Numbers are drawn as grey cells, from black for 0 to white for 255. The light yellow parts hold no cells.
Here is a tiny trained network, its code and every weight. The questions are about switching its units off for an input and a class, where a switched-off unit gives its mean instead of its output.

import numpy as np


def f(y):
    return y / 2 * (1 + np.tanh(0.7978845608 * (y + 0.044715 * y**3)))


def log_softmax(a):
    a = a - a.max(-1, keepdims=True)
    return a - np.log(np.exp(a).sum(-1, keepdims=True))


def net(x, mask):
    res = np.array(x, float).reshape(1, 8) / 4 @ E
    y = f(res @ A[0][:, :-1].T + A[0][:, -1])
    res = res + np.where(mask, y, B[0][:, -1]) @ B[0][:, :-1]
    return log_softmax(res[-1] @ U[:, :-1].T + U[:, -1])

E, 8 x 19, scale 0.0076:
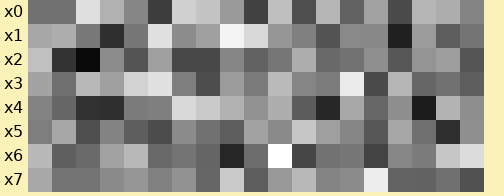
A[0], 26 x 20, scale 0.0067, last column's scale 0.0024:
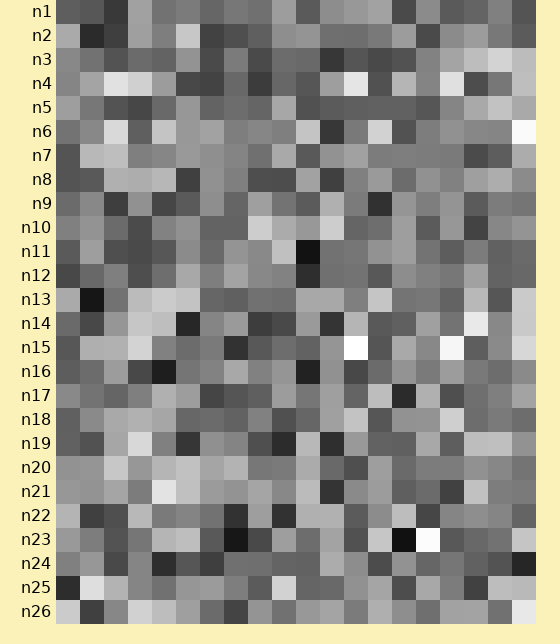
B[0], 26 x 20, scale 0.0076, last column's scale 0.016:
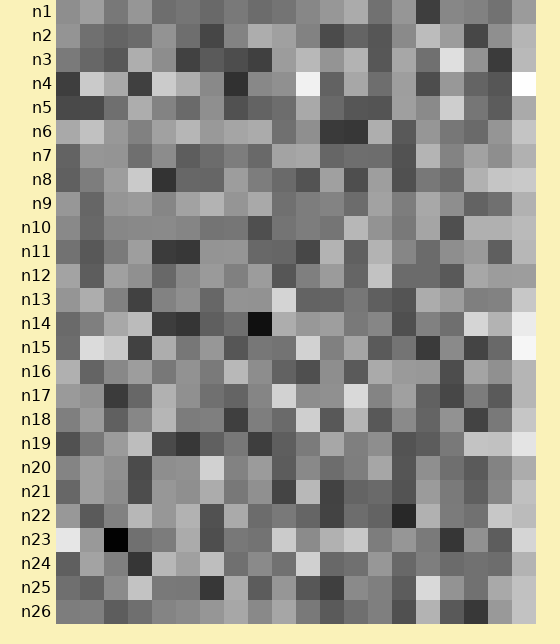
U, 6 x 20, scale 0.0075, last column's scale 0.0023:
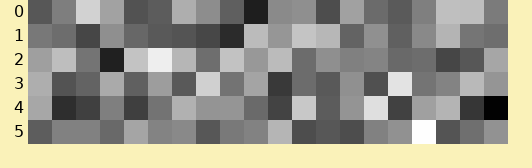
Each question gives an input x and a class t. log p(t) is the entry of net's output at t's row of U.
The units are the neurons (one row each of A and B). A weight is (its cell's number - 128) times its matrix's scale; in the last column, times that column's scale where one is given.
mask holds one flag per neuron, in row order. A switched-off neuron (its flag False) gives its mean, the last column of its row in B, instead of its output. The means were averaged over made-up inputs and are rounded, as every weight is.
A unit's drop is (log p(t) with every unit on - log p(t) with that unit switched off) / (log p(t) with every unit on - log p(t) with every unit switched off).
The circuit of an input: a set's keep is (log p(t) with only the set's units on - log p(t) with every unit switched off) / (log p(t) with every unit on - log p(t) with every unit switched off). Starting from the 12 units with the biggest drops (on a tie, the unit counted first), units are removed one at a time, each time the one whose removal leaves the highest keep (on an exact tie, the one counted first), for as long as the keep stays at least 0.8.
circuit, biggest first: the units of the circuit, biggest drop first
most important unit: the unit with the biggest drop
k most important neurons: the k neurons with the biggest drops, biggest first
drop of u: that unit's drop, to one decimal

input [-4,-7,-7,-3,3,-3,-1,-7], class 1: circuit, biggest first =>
[n3]
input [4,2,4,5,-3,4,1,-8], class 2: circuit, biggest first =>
[n14; n19; n23]
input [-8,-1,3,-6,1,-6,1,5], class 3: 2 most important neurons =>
[n22; n4]
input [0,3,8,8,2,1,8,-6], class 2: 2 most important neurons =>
[n17; n21]
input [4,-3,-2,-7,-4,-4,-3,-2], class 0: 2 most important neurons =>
[n14; n19]
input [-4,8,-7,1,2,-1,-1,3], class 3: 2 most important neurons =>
[n4; n15]
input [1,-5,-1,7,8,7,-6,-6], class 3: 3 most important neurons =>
[n4; n25; n15]
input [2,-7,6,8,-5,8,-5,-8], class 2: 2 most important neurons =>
[n4; n15]
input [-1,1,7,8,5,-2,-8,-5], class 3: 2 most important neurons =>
[n4; n15]
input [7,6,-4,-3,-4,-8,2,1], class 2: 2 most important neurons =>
[n11; n6]
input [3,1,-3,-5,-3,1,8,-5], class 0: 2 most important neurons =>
[n23; n8]
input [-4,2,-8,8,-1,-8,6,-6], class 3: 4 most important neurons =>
[n4; n25; n15; n8]
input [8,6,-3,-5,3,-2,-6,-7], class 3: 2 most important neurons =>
[n15; n4]
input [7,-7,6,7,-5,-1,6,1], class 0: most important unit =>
n19
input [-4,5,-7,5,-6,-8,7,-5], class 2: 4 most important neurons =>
[n21; n20; n6; n23]
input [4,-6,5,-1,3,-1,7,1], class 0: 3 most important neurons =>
[n19; n23; n8]
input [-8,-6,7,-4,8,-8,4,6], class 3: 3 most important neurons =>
[n22; n4; n2]
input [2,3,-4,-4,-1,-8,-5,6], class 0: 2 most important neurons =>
[n23; n17]
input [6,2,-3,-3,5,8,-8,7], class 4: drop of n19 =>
0.1
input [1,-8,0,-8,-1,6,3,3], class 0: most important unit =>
n23
